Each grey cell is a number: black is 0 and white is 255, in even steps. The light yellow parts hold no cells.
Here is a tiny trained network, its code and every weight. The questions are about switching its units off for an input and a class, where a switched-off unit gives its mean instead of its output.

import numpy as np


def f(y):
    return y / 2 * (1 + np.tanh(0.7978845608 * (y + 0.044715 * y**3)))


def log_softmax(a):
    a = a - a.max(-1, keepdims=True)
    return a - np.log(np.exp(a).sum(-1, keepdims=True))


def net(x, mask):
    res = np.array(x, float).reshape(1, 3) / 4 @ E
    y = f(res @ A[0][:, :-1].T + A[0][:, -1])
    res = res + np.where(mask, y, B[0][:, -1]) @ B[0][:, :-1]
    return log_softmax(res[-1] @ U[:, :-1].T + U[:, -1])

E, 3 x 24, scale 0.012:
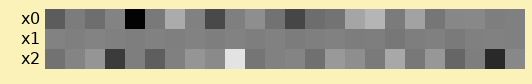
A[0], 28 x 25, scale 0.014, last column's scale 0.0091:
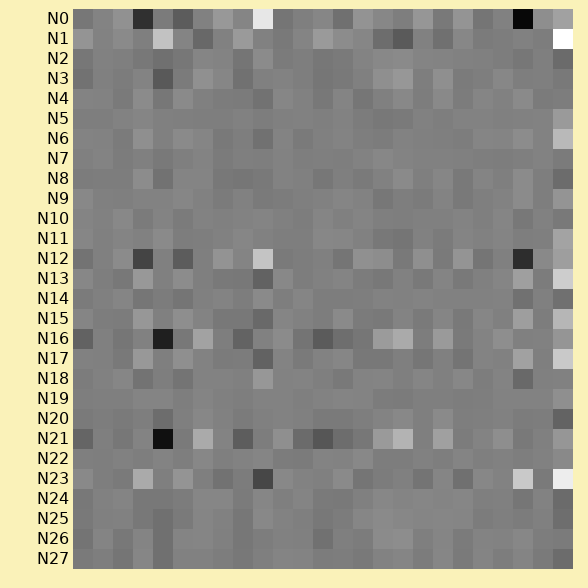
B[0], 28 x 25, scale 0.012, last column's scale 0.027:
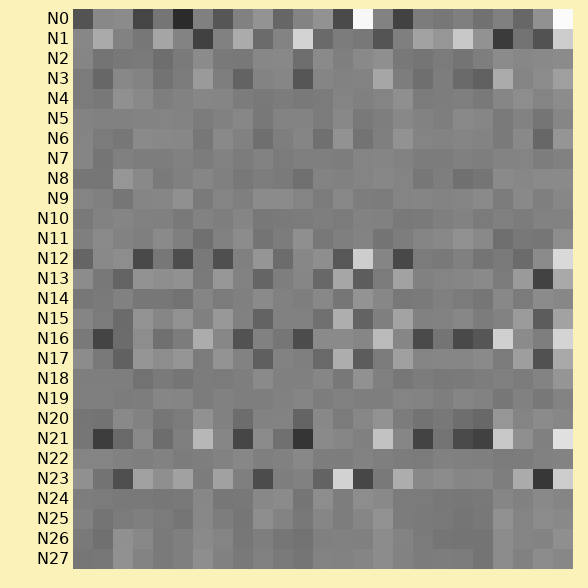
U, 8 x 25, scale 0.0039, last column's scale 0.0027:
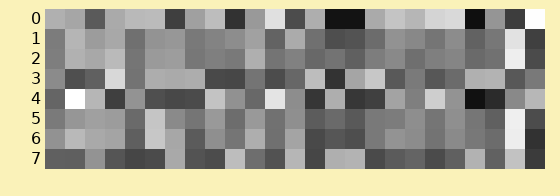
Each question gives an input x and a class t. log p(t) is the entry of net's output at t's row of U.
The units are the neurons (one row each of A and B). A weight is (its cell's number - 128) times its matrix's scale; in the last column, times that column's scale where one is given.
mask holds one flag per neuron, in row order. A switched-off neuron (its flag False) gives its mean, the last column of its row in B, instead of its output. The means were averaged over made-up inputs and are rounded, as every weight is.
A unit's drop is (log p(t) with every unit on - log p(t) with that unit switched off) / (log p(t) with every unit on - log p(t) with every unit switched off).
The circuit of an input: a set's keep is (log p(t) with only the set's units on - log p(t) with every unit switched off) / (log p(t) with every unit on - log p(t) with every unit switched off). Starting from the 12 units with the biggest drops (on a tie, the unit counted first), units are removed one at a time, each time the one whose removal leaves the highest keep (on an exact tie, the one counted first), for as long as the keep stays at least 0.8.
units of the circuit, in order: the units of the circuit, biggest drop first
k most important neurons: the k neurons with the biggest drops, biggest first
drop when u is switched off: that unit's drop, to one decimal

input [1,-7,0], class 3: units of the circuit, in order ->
[N0]
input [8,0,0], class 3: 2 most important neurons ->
[N0 N12]
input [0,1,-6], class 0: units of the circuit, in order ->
[N21 N16]
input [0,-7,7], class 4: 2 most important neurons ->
[N21 N16]
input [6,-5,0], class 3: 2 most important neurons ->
[N0 N12]
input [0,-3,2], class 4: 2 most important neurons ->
[N21 N16]
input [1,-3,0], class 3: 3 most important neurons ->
[N0 N12 N1]
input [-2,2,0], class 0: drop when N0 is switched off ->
0.3
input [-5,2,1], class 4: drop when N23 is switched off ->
0.1
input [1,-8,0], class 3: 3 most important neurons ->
[N0 N12 N1]
